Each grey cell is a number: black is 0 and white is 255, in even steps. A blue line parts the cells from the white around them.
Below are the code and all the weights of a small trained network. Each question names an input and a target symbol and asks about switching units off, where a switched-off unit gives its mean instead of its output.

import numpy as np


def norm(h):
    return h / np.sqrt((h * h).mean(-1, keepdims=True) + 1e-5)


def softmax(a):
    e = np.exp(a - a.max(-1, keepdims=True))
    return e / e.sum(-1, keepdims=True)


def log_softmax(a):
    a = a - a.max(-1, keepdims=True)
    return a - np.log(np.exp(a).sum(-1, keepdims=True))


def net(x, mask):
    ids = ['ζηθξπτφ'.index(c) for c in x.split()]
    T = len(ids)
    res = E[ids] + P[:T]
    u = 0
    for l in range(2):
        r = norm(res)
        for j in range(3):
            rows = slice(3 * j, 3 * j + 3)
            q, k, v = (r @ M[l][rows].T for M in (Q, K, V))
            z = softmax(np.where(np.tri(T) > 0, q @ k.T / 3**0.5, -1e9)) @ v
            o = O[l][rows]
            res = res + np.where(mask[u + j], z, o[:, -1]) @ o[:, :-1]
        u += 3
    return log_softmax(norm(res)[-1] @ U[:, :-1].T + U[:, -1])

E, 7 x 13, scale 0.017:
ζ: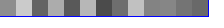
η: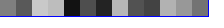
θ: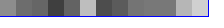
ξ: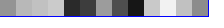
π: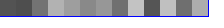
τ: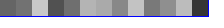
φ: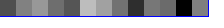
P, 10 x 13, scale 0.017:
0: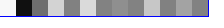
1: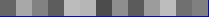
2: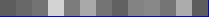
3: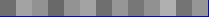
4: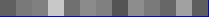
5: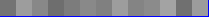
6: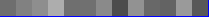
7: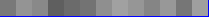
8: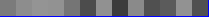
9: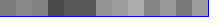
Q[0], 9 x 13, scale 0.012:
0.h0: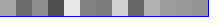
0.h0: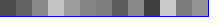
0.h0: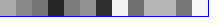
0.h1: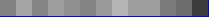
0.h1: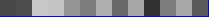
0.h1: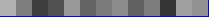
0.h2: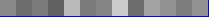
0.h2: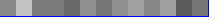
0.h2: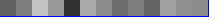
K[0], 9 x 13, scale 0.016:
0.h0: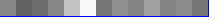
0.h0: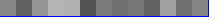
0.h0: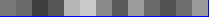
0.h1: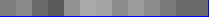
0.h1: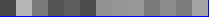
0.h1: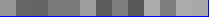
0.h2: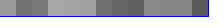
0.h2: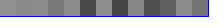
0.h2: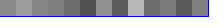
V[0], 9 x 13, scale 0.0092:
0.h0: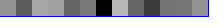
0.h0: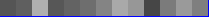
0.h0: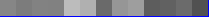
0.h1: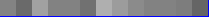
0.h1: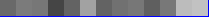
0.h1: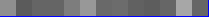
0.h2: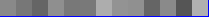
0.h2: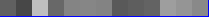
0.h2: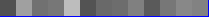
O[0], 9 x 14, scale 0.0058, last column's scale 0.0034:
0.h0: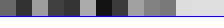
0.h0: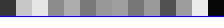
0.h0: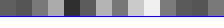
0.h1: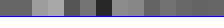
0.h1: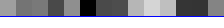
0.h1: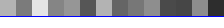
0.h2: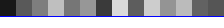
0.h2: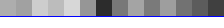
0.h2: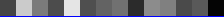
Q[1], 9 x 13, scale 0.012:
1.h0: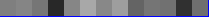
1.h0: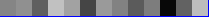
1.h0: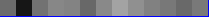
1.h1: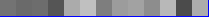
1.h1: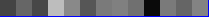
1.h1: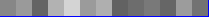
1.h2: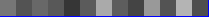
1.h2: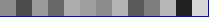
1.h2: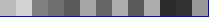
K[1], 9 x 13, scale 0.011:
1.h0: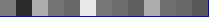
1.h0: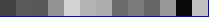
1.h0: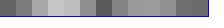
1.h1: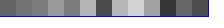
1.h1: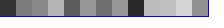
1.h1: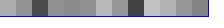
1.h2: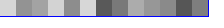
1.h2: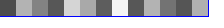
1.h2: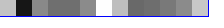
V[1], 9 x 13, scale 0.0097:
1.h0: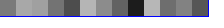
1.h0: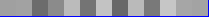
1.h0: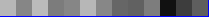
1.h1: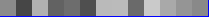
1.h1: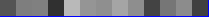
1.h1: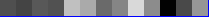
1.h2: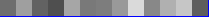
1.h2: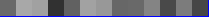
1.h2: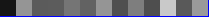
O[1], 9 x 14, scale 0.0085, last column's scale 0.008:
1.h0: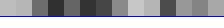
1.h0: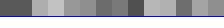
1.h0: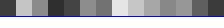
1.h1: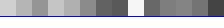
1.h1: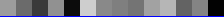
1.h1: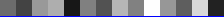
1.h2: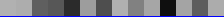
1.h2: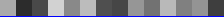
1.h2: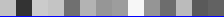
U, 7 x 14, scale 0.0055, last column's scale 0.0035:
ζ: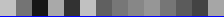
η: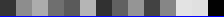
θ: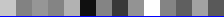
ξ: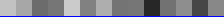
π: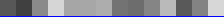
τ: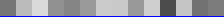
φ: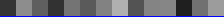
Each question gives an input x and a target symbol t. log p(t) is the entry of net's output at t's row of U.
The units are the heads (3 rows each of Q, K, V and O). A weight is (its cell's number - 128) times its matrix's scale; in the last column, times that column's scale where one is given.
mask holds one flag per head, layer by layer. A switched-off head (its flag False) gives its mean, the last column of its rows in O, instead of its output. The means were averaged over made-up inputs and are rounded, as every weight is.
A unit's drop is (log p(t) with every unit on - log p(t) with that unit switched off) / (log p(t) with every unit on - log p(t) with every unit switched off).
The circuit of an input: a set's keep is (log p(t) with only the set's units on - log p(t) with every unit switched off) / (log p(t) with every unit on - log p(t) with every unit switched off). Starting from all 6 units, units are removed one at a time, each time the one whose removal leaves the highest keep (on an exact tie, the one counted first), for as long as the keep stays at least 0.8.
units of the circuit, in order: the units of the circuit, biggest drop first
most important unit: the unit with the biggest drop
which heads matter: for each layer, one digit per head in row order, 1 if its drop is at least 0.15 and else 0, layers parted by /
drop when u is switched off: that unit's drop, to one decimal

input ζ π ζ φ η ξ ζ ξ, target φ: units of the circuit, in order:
(1.h1; 0.h0)
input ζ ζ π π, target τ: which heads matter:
000 / 001
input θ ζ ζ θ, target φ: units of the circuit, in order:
(1.h1)
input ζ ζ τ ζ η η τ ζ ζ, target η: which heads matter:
100 / 000
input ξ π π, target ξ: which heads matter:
100 / 010
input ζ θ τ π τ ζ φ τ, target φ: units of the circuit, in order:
(0.h2; 1.h1)
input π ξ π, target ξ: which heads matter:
000 / 010
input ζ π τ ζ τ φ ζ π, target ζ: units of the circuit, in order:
(1.h1; 1.h2)
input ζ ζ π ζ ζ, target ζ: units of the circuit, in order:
(1.h1; 0.h0)
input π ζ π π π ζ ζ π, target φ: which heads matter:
011 / 010
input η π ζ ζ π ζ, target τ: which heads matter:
001 / 001
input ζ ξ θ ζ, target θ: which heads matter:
100 / 100
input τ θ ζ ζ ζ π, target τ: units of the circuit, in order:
(0.h0; 1.h2; 0.h2)
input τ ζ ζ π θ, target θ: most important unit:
0.h1
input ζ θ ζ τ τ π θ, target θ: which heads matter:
110 / 000
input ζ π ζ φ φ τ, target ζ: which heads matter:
000 / 010
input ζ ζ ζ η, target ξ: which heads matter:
000 / 010
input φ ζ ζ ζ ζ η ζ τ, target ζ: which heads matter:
010 / 010
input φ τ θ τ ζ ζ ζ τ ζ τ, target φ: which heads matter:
001 / 010
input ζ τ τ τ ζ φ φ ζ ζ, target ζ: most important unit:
1.h1
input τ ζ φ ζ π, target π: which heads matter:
100 / 100
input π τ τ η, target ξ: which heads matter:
100 / 010
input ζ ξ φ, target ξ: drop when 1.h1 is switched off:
0.3
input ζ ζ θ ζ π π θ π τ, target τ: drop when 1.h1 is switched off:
0.2
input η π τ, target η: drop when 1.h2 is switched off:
-0.1
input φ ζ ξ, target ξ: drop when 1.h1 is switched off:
0.6
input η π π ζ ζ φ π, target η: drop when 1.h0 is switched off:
0.0
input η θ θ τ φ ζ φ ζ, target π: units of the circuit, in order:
(1.h2)
